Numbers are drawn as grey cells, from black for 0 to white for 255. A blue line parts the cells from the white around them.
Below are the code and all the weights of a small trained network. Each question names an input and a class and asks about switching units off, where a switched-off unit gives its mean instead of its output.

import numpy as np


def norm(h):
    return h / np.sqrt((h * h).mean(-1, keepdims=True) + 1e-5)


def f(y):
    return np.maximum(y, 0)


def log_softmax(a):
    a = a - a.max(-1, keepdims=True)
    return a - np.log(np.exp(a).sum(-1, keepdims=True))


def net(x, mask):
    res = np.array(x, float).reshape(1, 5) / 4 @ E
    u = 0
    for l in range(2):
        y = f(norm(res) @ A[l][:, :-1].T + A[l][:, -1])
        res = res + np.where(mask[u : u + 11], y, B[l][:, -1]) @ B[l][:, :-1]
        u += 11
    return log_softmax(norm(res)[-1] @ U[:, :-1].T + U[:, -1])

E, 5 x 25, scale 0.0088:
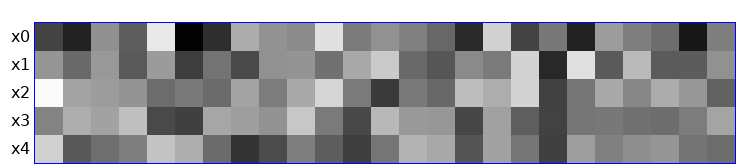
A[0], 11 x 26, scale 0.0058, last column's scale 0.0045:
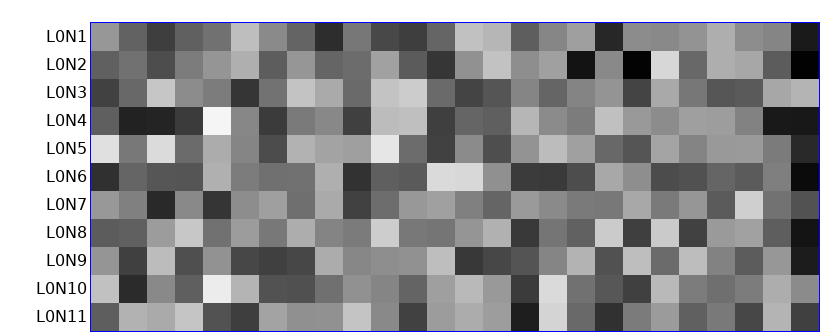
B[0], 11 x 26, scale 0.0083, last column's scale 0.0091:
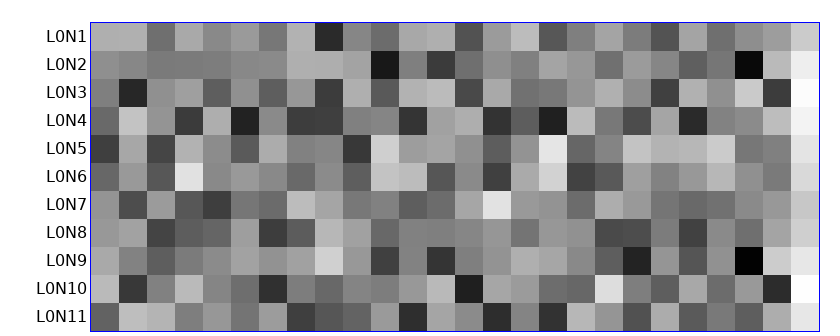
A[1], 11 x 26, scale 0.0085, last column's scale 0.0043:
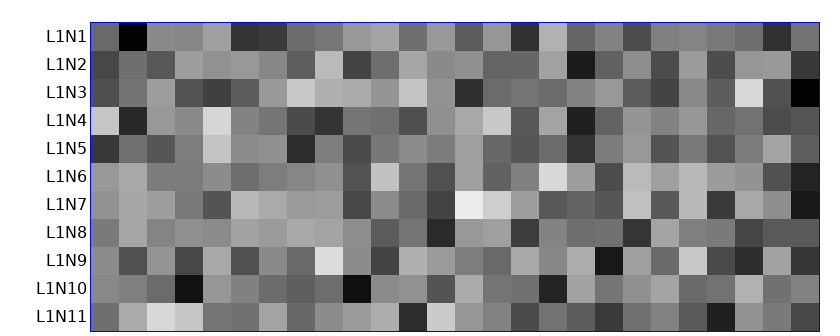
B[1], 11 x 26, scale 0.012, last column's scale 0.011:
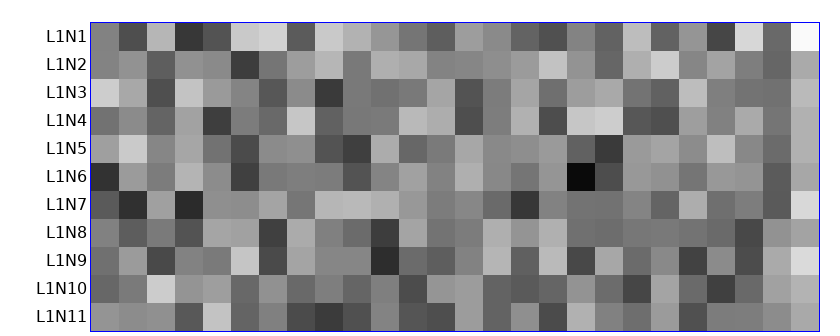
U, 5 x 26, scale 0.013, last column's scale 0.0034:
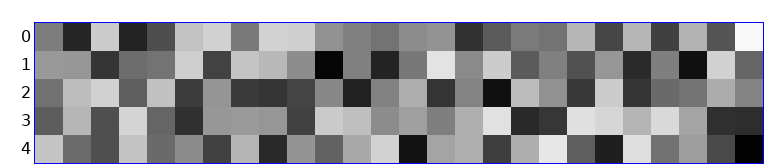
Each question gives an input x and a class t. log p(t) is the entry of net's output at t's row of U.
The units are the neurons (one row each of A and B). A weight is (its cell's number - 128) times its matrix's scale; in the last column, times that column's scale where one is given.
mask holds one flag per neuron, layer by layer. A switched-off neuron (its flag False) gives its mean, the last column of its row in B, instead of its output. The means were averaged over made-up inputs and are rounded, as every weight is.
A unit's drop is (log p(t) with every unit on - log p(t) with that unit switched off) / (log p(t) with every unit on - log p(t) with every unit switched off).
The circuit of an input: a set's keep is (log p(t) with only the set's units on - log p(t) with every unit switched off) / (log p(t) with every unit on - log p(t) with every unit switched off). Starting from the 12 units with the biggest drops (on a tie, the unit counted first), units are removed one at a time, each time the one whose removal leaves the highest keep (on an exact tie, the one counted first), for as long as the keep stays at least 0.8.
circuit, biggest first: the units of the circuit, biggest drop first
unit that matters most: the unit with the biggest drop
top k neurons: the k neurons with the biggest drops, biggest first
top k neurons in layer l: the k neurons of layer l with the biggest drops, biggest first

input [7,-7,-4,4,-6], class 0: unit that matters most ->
L0N3
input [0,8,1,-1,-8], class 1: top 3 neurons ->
L0N9; L1N9; L0N10
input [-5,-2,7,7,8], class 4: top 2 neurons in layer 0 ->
L0N1; L0N4
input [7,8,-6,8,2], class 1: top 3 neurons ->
L0N9; L1N9; L0N4
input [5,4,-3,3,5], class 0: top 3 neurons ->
L0N10; L1N1; L1N3
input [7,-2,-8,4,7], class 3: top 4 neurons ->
L0N6; L1N5; L1N2; L0N3
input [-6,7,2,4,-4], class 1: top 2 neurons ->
L1N9; L1N1
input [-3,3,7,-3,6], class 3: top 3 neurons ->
L0N5; L1N6; L0N3
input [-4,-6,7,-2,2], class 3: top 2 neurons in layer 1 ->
L1N6; L1N9
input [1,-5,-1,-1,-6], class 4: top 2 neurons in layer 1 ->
L1N3; L1N9
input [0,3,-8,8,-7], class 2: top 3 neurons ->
L0N11; L1N11; L0N5
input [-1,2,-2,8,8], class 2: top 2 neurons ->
L0N11; L1N11
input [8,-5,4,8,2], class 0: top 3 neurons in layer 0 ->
L0N10; L0N4; L0N3
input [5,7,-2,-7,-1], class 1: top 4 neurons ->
L0N9; L1N9; L0N11; L1N11
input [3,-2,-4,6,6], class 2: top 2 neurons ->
L0N11; L1N11
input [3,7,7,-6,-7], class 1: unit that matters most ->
L0N9
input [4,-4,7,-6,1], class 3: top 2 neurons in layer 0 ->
L0N5; L0N11
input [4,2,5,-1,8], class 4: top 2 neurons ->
L0N10; L1N4
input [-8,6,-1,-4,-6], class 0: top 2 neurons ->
L1N7; L0N10
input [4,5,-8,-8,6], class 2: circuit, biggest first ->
L0N4
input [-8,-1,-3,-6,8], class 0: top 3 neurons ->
L1N7; L0N10; L0N3
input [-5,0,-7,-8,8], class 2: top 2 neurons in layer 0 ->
L0N4; L0N3
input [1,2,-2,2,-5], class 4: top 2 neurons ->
L0N3; L1N3
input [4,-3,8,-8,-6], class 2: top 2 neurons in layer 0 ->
L0N4; L0N6
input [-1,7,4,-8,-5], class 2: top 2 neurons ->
L0N4; L1N10
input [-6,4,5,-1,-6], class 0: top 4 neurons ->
L1N7; L0N10; L0N3; L0N7
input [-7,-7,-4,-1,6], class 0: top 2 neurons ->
L1N7; L0N9
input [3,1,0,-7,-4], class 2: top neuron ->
L0N4
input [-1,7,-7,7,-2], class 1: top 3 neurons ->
L1N9; L0N9; L0N4
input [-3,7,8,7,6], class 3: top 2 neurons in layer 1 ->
L1N6; L1N8
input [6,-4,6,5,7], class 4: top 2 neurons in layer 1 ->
L1N4; L1N7
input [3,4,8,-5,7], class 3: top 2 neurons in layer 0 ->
L0N5; L0N3
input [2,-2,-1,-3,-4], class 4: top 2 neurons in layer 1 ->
L1N3; L1N7
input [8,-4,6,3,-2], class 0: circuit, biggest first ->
L1N1
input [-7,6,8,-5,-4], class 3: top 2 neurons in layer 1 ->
L1N6; L1N1
